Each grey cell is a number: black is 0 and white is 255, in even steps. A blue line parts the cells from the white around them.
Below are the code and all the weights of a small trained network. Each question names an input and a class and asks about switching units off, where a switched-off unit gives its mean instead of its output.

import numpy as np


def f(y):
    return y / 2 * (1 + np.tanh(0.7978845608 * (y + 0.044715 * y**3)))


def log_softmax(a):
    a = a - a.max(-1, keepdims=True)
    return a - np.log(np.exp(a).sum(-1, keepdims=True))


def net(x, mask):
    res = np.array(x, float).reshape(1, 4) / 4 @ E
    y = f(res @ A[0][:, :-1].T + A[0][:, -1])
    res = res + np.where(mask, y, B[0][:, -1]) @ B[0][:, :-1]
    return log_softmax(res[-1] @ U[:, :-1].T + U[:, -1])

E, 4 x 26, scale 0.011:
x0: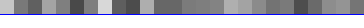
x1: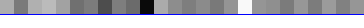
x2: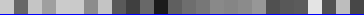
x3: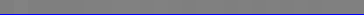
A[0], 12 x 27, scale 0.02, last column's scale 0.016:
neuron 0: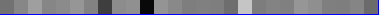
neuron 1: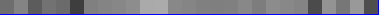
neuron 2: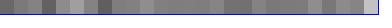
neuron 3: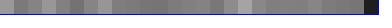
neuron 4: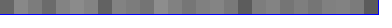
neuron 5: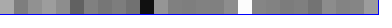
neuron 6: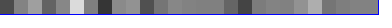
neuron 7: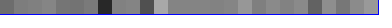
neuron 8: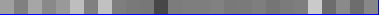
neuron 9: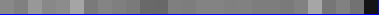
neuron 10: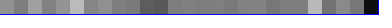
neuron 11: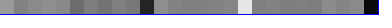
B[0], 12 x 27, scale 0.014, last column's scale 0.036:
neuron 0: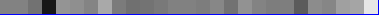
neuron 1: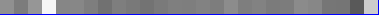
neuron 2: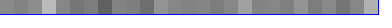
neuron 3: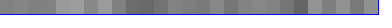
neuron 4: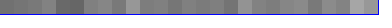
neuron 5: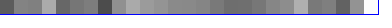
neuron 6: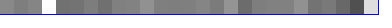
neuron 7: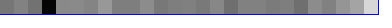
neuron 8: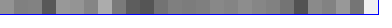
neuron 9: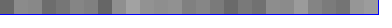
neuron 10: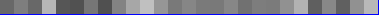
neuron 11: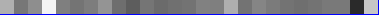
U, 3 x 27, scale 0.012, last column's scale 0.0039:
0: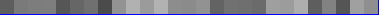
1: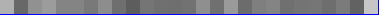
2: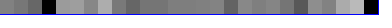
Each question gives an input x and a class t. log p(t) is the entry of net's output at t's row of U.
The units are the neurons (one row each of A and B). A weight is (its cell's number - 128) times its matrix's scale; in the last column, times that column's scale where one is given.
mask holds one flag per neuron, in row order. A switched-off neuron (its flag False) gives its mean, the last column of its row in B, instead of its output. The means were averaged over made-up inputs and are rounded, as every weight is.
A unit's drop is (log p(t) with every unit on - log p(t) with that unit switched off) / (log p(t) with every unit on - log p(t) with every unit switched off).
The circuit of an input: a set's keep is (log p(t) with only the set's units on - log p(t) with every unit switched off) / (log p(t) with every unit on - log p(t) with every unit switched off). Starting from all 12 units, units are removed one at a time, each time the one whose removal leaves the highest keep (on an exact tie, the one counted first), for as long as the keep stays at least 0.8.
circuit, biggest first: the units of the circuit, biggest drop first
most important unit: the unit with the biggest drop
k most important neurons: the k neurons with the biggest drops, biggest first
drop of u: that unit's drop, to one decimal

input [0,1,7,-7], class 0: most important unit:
neuron 10
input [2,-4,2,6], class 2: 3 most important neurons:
(neuron 6; neuron 11; neuron 1)
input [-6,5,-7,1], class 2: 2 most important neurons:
(neuron 7; neuron 0)
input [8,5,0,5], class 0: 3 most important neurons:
(neuron 5; neuron 8; neuron 1)
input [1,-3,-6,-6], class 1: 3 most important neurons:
(neuron 5; neuron 1; neuron 10)
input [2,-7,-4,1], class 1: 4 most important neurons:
(neuron 5; neuron 10; neuron 1; neuron 9)
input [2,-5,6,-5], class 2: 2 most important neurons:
(neuron 6; neuron 8)
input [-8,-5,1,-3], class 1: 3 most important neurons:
(neuron 5; neuron 10; neuron 6)
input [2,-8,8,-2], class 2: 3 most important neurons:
(neuron 8; neuron 6; neuron 11)
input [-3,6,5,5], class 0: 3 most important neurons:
(neuron 5; neuron 10; neuron 9)
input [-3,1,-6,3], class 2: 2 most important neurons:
(neuron 7; neuron 5)
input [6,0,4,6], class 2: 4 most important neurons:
(neuron 6; neuron 11; neuron 1; neuron 8)
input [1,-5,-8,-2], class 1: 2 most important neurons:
(neuron 5; neuron 1)
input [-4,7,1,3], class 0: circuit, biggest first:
(neuron 5)
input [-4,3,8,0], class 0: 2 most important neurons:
(neuron 10; neuron 9)
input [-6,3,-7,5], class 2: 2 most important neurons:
(neuron 7; neuron 0)
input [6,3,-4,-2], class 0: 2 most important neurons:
(neuron 8; neuron 5)
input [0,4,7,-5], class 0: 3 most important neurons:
(neuron 10; neuron 5; neuron 9)
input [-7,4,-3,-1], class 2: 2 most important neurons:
(neuron 0; neuron 7)
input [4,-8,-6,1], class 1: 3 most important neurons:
(neuron 5; neuron 1; neuron 10)
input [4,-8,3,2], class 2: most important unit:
neuron 6
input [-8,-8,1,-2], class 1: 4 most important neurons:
(neuron 5; neuron 10; neuron 6; neuron 9)
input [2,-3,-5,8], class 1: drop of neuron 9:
0.1
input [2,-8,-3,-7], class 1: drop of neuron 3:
0.0
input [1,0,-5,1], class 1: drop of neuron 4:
0.1
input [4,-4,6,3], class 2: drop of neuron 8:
0.3
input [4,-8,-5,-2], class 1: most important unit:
neuron 5
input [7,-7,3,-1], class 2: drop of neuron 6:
0.3
